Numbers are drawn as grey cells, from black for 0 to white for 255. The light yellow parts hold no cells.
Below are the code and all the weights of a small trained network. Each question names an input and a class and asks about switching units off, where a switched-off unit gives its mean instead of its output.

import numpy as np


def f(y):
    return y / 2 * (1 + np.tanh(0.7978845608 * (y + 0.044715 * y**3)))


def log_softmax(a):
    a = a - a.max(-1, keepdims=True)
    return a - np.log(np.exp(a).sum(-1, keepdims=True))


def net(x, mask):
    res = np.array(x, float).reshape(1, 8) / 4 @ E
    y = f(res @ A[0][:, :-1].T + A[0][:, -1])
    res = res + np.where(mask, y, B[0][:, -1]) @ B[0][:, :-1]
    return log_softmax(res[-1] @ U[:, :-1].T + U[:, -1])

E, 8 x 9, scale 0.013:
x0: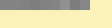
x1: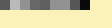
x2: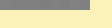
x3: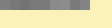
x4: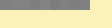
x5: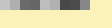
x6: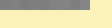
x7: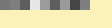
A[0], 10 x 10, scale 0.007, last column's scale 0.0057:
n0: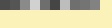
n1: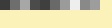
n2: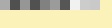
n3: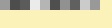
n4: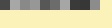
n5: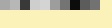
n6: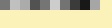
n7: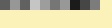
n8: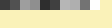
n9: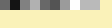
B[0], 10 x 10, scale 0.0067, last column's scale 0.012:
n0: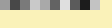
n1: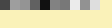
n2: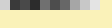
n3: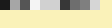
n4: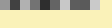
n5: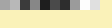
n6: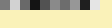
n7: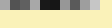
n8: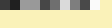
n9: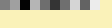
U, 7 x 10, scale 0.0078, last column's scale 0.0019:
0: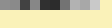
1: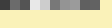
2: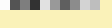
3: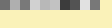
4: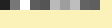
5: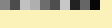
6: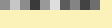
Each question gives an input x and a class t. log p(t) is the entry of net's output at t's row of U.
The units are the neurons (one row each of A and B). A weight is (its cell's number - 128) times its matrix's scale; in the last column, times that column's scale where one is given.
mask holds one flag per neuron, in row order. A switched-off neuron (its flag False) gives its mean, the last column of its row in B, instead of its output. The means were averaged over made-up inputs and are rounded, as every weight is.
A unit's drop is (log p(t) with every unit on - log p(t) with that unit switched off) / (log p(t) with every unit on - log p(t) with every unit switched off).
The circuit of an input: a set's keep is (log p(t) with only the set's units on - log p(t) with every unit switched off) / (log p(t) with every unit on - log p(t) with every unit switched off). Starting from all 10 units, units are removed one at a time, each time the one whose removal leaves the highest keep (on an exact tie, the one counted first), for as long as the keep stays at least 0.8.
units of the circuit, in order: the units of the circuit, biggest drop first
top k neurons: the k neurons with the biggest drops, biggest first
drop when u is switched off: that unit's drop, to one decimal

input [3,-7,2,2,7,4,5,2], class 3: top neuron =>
[n3]
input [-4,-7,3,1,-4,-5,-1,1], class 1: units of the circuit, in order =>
[n3 n5]
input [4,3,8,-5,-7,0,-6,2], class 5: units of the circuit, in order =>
[n9 n1]
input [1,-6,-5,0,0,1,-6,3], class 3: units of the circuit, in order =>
[n3 n8]
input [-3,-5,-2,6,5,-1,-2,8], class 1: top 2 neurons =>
[n3 n0]
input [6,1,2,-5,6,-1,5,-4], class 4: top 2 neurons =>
[n5 n9]
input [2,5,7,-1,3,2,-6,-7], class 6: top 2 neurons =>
[n8 n6]
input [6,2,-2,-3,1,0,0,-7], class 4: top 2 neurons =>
[n9 n5]
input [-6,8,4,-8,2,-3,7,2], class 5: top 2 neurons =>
[n7 n4]
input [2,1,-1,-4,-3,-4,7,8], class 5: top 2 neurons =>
[n7 n4]
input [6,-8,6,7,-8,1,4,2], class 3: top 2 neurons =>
[n3 n8]
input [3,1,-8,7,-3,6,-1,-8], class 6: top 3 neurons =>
[n6 n5 n7]
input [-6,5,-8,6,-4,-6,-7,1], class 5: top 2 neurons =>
[n0 n4]
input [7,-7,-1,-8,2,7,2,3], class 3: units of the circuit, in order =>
[n3]
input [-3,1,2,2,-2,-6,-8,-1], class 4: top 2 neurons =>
[n5 n8]
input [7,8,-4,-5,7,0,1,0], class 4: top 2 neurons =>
[n6 n9]
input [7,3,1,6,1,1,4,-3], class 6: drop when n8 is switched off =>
0.2
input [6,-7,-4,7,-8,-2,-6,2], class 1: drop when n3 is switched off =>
0.3
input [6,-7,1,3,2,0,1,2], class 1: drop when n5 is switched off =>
0.2
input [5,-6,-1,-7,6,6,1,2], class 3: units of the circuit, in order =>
[n3]
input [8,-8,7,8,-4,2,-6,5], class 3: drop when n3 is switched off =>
0.4
